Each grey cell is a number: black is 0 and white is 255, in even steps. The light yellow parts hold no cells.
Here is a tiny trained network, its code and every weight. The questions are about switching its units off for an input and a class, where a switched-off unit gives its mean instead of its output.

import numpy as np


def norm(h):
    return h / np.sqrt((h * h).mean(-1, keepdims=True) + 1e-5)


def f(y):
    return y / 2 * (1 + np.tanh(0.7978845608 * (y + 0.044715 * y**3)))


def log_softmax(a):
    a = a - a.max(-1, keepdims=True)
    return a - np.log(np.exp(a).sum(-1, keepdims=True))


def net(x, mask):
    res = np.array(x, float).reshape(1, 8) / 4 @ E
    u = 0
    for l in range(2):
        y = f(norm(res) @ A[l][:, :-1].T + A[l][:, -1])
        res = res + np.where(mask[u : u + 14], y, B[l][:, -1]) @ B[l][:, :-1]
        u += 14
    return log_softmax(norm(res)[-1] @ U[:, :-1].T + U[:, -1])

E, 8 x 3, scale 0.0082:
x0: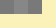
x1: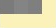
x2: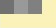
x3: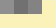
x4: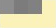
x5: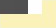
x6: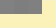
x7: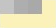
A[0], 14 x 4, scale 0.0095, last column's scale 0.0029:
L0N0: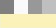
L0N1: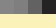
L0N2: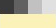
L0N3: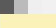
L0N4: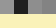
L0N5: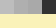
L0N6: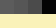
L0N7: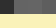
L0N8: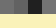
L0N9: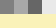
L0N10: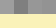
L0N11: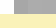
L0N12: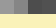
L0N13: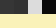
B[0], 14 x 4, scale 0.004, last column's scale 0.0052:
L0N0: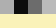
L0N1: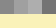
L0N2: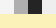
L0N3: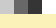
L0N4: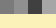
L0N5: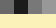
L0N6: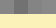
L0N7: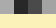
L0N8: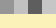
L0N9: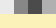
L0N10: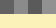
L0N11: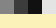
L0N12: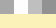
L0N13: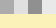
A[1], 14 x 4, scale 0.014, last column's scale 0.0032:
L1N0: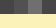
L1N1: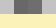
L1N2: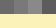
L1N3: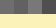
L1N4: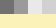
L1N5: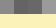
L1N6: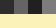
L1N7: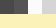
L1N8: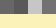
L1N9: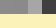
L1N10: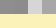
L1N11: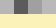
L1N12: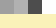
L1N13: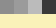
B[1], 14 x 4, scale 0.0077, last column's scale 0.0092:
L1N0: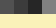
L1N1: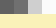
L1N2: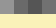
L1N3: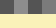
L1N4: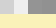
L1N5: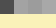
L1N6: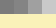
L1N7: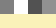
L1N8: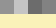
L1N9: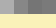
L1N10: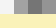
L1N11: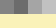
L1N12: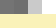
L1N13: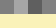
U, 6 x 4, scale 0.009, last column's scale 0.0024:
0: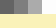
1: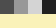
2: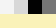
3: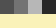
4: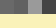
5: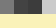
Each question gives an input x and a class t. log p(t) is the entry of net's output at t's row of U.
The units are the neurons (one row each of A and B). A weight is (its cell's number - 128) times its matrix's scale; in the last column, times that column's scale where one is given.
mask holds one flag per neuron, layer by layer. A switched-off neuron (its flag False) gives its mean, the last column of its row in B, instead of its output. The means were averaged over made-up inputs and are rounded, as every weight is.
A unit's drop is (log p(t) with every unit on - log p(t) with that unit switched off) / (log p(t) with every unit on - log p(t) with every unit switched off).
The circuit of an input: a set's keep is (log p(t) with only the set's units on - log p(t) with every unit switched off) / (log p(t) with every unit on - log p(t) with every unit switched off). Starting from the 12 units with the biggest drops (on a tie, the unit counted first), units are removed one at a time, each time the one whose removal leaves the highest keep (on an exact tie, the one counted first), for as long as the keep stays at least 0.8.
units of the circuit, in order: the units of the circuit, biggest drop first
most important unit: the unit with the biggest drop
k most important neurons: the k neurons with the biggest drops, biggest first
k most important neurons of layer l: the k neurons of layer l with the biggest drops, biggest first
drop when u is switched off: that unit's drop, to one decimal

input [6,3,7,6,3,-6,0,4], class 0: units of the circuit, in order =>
(L1N12; L0N2; L0N3)
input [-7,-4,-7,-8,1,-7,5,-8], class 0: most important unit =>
L0N2
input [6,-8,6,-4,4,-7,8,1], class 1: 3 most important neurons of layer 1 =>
(L1N12; L1N10; L1N0)
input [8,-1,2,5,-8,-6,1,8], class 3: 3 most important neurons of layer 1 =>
(L1N12; L1N1; L1N10)
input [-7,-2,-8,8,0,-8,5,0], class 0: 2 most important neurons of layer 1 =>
(L1N12; L1N1)
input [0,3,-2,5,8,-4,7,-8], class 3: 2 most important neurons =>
(L1N6; L0N11)
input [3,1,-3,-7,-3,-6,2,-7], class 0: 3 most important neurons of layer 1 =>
(L1N6; L1N12; L1N10)
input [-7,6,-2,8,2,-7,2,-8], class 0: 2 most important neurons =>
(L0N2; L0N3)
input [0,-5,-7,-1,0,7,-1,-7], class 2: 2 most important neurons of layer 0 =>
(L0N11; L0N13)
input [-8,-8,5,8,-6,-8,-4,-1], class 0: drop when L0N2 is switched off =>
0.4
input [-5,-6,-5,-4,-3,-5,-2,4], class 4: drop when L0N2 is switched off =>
0.1
